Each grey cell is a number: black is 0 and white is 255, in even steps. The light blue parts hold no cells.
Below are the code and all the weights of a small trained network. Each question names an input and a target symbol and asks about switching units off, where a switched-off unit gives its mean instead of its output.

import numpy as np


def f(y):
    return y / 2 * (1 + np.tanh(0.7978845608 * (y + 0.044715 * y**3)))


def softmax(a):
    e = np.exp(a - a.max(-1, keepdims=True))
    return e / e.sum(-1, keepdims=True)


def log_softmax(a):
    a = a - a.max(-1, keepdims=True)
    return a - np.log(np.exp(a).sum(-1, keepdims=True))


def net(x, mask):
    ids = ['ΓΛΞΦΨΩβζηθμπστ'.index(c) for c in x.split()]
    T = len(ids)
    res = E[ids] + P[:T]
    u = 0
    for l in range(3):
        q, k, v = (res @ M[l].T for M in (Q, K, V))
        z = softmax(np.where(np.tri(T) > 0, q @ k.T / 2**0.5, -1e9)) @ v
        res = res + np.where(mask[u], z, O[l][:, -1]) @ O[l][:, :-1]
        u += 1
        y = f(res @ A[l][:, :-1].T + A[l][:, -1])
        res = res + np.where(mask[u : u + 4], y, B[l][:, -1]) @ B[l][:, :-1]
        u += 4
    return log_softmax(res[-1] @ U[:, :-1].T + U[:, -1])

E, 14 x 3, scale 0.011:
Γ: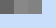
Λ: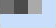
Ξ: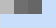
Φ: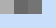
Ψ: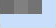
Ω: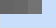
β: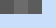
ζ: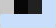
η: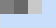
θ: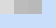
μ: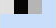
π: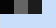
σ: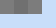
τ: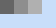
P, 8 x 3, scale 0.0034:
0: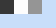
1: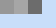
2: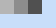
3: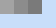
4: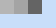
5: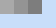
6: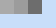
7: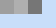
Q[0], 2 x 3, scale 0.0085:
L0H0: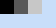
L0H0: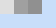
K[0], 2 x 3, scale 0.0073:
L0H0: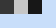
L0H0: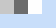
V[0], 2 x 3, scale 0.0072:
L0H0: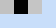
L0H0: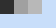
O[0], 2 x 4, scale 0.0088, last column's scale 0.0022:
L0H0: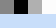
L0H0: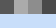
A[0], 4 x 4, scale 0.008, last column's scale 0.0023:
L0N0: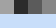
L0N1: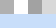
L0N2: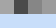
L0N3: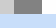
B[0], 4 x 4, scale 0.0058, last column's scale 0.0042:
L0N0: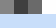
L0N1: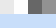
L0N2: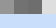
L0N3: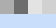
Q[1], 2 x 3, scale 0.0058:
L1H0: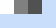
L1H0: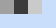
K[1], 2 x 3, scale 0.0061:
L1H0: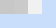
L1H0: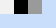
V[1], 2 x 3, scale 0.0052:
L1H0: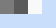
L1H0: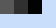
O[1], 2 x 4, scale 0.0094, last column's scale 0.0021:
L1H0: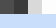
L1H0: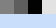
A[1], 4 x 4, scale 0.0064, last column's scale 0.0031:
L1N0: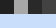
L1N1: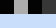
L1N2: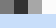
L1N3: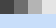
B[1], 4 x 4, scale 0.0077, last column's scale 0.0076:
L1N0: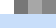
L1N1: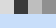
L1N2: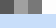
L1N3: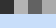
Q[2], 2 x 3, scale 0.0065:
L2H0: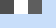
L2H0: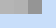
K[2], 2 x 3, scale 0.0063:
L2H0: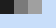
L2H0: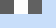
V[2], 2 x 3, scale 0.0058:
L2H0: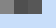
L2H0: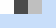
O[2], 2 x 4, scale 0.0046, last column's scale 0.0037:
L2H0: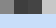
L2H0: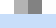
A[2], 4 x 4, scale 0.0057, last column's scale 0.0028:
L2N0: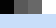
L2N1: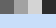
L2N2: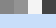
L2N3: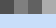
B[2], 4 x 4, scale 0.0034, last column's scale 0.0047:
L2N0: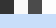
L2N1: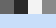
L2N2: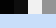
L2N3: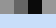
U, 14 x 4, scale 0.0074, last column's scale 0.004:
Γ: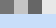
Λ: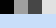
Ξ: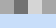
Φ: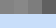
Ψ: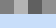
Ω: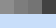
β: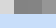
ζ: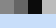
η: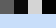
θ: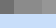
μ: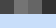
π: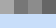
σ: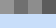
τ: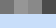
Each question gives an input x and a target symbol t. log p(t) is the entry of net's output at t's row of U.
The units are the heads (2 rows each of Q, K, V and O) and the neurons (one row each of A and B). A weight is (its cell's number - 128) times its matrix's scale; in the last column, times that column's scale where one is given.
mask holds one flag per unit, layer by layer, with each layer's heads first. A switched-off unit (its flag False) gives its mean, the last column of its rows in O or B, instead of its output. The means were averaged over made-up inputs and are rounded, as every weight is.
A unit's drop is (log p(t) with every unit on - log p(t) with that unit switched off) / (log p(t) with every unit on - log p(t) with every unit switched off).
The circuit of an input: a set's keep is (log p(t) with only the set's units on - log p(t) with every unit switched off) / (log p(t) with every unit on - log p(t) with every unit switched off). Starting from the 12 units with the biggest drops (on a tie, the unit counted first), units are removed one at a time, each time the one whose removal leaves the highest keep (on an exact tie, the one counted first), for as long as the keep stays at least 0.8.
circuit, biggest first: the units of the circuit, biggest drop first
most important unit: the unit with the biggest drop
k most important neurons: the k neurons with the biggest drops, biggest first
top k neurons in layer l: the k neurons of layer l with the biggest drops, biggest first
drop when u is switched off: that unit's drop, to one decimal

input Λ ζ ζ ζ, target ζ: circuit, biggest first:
[L1H0; L0N0; L0H0]
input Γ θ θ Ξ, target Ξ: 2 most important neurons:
[L0N3; L0N1]
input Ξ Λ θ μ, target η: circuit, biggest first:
[L1H0; L0H0]
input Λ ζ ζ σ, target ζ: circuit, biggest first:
[L1H0; L0H0; L0N0; L2H0]
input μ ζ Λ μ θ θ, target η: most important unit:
L0H0
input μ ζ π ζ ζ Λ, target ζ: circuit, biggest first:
[L1H0; L0N0; L0H0; L2H0]
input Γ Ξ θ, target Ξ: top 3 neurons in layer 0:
[L0N3; L0N1; L0N0]
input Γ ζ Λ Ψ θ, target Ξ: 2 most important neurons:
[L0N1; L0N3]
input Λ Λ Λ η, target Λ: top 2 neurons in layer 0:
[L0N1; L0N3]
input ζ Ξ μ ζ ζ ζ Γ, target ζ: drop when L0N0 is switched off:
0.3
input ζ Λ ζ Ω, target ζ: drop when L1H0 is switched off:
0.6
